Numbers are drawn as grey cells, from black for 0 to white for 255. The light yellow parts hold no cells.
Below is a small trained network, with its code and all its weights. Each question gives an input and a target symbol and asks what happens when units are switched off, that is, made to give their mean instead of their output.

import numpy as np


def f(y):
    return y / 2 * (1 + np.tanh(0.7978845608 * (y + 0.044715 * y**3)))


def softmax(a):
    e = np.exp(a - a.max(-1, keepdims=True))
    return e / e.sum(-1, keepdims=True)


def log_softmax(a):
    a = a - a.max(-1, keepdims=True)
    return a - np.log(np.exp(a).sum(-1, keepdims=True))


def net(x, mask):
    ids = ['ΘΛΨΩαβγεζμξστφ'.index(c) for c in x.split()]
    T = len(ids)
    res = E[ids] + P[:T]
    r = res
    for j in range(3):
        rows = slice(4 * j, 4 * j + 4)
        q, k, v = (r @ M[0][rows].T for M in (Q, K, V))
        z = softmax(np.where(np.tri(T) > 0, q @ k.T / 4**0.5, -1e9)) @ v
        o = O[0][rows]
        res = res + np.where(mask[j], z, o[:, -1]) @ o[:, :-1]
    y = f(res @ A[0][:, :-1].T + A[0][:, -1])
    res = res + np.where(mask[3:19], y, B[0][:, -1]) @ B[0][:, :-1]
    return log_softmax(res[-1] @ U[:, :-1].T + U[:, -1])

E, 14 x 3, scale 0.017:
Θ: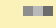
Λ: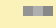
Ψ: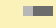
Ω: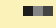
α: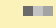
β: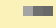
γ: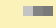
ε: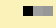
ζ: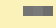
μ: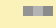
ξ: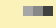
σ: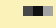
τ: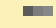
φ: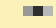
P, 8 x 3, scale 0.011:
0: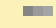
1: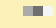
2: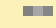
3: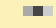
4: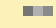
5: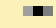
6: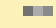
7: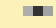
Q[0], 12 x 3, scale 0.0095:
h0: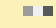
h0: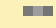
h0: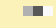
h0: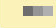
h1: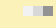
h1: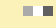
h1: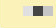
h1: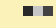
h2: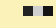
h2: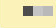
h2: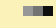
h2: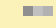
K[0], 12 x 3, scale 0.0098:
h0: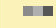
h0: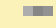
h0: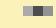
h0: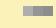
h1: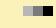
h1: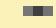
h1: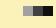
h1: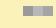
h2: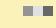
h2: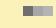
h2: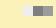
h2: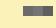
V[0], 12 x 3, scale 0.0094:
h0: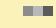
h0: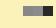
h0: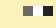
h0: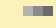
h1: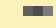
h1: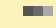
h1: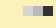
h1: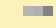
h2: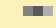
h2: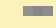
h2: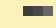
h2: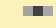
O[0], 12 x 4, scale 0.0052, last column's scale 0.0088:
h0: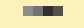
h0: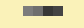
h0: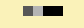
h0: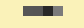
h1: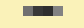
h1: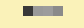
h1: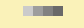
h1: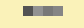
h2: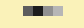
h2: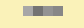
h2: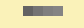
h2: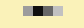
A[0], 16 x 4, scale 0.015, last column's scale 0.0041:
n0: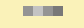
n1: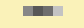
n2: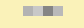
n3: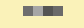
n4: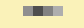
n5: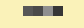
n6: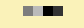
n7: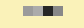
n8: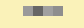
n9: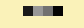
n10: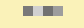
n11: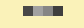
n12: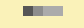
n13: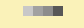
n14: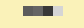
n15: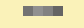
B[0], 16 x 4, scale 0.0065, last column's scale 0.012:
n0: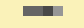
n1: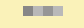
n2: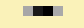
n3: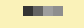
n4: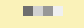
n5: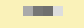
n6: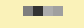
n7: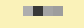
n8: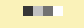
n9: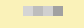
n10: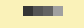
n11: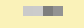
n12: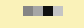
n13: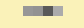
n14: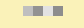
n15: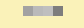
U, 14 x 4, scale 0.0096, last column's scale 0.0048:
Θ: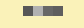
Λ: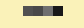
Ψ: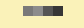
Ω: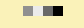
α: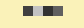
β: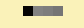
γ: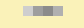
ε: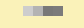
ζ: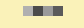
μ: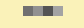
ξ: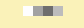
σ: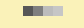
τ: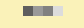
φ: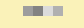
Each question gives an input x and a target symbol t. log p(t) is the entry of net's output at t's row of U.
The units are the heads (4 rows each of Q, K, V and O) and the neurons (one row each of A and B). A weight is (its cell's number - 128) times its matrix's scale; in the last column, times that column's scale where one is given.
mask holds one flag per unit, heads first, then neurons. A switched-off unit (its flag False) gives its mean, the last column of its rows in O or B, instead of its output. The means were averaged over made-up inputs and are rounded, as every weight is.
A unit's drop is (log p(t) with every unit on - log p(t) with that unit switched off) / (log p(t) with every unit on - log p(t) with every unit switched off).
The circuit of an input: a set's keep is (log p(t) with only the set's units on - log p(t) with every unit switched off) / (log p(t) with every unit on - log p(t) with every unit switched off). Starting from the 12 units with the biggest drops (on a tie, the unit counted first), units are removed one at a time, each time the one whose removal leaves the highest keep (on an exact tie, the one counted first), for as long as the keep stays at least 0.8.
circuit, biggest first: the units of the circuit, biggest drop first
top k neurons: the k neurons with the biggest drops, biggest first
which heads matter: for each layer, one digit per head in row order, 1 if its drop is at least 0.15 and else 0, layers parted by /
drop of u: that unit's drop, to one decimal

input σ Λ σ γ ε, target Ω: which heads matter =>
001
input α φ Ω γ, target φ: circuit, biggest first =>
[h0]
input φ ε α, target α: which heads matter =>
101
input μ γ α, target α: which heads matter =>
001
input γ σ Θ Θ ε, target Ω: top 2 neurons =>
[n9 n11]
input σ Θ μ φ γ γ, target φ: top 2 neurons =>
[n12 n2]
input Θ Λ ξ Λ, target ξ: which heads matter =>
011
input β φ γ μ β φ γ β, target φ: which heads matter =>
100
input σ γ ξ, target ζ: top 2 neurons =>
[n6 n7]
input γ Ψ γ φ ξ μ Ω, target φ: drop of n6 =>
0.1
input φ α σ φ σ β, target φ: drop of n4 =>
0.1
